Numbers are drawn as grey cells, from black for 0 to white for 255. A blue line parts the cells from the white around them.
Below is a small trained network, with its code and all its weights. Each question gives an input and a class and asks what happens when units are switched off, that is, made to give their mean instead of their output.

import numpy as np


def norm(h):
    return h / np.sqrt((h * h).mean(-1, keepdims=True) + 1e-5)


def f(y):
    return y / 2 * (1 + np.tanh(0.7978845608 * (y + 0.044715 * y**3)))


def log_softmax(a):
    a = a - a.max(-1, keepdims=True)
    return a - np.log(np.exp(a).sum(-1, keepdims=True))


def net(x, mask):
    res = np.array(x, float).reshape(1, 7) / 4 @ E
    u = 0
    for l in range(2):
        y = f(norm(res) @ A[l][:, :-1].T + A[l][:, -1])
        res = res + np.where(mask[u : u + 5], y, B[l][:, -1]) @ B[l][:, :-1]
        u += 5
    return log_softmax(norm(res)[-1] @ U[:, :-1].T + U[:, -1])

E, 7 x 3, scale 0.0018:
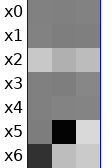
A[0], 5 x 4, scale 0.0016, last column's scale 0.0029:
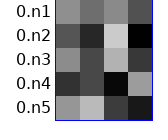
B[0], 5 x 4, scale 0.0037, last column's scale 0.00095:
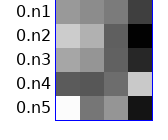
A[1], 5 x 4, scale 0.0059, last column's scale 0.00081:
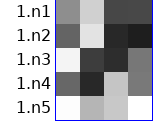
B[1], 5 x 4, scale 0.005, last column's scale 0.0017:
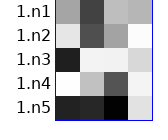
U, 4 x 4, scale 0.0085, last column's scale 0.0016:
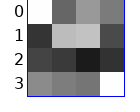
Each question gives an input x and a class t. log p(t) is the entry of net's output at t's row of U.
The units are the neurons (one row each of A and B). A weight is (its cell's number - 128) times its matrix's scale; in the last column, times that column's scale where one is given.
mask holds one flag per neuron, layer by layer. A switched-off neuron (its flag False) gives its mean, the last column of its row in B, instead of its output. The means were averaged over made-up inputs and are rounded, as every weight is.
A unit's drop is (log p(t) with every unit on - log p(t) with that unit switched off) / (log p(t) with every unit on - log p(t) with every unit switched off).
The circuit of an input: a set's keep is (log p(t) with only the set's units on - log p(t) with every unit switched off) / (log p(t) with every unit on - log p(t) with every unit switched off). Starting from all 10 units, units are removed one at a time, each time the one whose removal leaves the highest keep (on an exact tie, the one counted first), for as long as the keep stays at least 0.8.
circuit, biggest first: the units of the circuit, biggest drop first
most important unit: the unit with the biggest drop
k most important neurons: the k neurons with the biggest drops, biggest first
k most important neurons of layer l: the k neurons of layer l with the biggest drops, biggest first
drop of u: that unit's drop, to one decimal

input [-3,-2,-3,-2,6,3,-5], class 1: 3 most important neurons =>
[1.n3 1.n2 1.n5]
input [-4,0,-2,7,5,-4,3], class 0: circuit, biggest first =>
[1.n2]
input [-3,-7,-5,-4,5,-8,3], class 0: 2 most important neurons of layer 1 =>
[1.n2 1.n5]
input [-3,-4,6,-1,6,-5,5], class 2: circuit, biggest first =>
[1.n5 1.n3 1.n4]
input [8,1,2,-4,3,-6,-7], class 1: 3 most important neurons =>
[1.n3 1.n4 0.n5]
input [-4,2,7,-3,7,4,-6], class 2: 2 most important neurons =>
[1.n5 0.n4]
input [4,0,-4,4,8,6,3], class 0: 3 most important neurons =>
[1.n4 1.n5 1.n3]
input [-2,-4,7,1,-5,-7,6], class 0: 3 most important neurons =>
[1.n2 1.n3 1.n1]
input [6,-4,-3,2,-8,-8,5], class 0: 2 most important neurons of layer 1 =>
[1.n2 1.n3]
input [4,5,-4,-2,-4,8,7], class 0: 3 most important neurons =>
[1.n4 1.n5 1.n3]
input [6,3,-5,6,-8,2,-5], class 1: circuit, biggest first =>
[1.n3 1.n5]
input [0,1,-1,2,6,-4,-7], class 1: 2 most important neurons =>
[1.n3 1.n4]
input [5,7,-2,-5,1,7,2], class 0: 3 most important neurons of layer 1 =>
[1.n4 1.n5 1.n3]
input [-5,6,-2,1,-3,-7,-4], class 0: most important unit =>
1.n2
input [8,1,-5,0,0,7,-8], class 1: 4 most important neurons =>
[1.n3 1.n2 1.n5 1.n1]
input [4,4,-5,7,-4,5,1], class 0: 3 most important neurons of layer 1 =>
[1.n4 1.n5 1.n3]
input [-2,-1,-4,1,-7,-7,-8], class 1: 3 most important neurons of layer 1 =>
[1.n3 1.n4 1.n5]
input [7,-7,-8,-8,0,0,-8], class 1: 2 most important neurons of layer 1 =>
[1.n3 1.n5]
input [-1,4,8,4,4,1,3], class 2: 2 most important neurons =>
[1.n5 1.n3]
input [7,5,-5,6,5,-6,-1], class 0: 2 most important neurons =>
[1.n2 1.n5]
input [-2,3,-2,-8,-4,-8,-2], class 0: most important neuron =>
[1.n2]
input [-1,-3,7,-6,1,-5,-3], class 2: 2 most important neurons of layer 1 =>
[1.n5 1.n4]
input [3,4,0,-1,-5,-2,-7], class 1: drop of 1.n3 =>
1.0
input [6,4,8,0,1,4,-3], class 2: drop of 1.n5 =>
1.2
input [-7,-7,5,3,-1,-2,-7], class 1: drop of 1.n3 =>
0.9
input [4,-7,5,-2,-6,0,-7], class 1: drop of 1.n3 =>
0.8
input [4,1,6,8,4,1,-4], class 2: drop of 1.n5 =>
1.0
